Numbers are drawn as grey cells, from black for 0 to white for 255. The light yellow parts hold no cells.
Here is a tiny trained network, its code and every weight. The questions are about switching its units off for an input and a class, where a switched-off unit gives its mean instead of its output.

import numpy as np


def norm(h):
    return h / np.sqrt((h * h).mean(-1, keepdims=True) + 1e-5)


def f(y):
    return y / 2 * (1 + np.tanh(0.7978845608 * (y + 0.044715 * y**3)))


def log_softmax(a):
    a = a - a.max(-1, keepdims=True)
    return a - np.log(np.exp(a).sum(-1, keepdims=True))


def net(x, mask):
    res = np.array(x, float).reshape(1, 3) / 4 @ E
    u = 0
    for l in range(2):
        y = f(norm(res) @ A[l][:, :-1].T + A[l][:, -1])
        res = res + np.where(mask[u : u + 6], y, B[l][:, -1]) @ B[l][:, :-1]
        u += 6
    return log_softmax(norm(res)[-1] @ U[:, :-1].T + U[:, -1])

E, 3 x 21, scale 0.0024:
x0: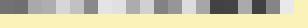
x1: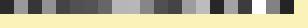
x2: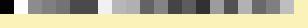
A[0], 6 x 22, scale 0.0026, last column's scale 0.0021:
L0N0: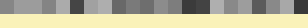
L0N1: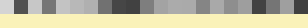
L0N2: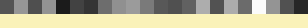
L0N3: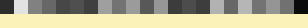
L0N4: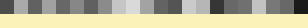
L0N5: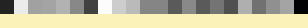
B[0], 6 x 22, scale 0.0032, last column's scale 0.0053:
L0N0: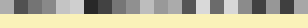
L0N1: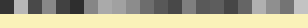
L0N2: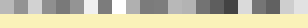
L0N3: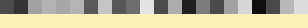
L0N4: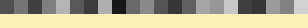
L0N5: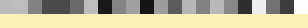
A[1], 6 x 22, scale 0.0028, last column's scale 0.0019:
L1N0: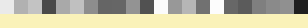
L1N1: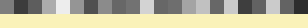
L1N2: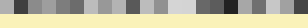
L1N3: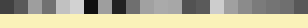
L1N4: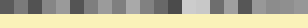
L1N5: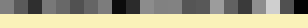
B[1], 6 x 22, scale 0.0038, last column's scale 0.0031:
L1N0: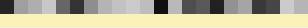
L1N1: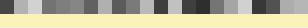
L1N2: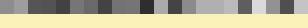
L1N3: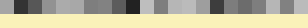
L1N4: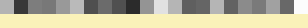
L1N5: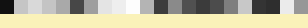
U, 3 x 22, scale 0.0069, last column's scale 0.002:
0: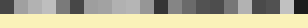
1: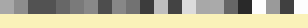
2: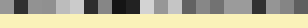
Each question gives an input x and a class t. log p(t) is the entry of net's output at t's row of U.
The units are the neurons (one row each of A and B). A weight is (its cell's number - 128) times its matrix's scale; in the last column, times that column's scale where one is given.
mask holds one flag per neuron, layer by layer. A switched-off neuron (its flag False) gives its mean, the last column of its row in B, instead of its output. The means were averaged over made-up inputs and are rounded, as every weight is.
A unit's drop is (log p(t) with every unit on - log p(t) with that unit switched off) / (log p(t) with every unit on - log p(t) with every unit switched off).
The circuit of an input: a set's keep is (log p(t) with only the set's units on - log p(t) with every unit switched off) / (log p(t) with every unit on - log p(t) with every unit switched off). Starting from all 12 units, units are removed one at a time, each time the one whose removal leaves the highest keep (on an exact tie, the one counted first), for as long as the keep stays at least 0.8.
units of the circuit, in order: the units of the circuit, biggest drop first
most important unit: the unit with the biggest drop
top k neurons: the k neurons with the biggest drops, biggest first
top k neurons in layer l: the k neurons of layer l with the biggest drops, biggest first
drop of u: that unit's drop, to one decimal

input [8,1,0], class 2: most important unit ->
L0N2
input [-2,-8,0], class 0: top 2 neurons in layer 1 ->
[L1N5; L1N4]
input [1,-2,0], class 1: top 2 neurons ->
[L0N1; L0N4]
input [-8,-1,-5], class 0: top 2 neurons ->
[L1N5; L0N5]
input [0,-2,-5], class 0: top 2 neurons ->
[L0N2; L1N5]
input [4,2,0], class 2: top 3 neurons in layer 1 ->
[L1N4; L1N1; L1N2]
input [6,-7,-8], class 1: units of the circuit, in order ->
[L0N1; L1N2]
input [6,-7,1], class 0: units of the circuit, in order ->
[L1N0; L0N3]
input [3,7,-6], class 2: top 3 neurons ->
[L0N4; L1N1; L0N5]
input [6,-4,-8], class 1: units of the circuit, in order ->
[L1N2; L0N1]
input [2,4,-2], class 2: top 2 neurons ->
[L0N4; L1N4]
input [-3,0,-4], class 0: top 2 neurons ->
[L1N5; L0N2]
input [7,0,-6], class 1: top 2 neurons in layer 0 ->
[L0N4; L0N3]
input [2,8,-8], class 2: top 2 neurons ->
[L0N5; L1N1]
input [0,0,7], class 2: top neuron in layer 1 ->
[L1N3]
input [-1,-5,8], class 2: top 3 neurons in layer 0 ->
[L0N3; L0N0; L0N2]
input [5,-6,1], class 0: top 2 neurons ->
[L1N0; L0N3]
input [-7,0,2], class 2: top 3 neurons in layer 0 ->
[L0N5; L0N1; L0N3]
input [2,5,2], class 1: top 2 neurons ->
[L0N5; L0N2]
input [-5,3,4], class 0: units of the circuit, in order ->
[L0N2]
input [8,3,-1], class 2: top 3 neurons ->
[L0N4; L1N1; L1N4]
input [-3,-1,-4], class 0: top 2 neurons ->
[L1N5; L0N2]
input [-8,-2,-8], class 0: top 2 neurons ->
[L1N5; L0N5]
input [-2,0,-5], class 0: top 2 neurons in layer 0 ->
[L0N2; L0N5]
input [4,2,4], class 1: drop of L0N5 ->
1.2
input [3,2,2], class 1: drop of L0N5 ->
1.1
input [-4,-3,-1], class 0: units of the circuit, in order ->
[L1N5]
